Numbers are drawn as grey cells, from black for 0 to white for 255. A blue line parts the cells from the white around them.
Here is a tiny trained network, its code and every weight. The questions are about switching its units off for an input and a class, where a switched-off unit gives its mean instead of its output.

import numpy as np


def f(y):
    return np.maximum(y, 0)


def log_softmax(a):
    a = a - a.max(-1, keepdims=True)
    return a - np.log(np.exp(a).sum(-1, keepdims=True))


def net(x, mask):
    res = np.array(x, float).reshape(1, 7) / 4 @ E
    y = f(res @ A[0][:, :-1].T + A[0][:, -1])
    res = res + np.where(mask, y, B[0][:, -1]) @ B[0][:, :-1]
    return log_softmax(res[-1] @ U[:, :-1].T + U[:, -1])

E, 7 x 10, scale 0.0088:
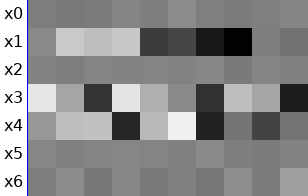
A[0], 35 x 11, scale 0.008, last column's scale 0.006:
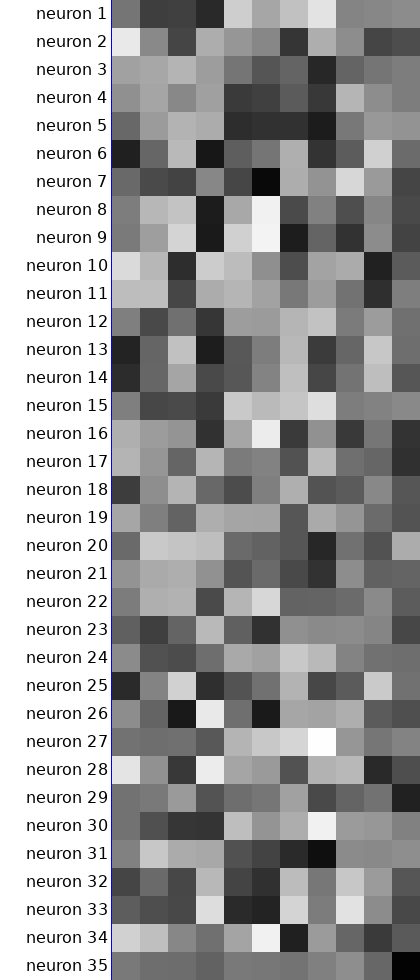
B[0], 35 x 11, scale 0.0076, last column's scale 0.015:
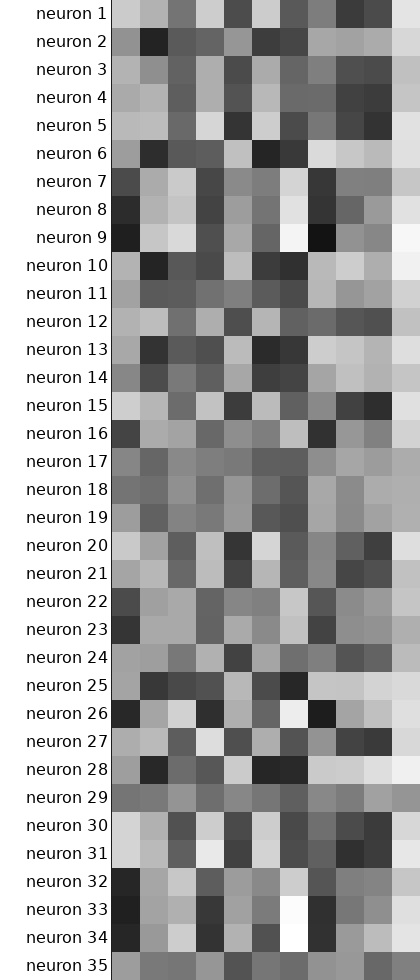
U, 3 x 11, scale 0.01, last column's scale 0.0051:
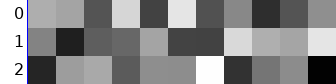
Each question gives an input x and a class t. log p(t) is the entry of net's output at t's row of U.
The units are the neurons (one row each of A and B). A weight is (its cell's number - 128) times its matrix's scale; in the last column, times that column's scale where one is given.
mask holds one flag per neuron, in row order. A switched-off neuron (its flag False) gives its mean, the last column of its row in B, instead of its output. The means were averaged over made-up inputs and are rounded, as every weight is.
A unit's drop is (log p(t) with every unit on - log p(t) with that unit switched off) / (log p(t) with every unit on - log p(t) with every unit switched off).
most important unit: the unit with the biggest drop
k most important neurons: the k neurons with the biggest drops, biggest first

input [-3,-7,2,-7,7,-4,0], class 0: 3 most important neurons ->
neuron 1; neuron 15; neuron 30
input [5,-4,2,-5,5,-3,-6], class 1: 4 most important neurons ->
neuron 6; neuron 13; neuron 25; neuron 33
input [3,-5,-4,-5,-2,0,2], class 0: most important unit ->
neuron 1
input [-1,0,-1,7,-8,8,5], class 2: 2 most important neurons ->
neuron 26; neuron 33
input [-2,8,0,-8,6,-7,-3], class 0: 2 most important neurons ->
neuron 31; neuron 5
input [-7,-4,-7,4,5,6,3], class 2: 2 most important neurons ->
neuron 34; neuron 31
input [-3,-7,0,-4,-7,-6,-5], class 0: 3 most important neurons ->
neuron 30; neuron 1; neuron 15
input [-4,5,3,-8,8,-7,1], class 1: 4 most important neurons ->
neuron 6; neuron 25; neuron 13; neuron 14
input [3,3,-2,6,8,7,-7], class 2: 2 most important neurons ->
neuron 34; neuron 9
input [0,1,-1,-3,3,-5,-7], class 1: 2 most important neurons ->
neuron 33; neuron 26
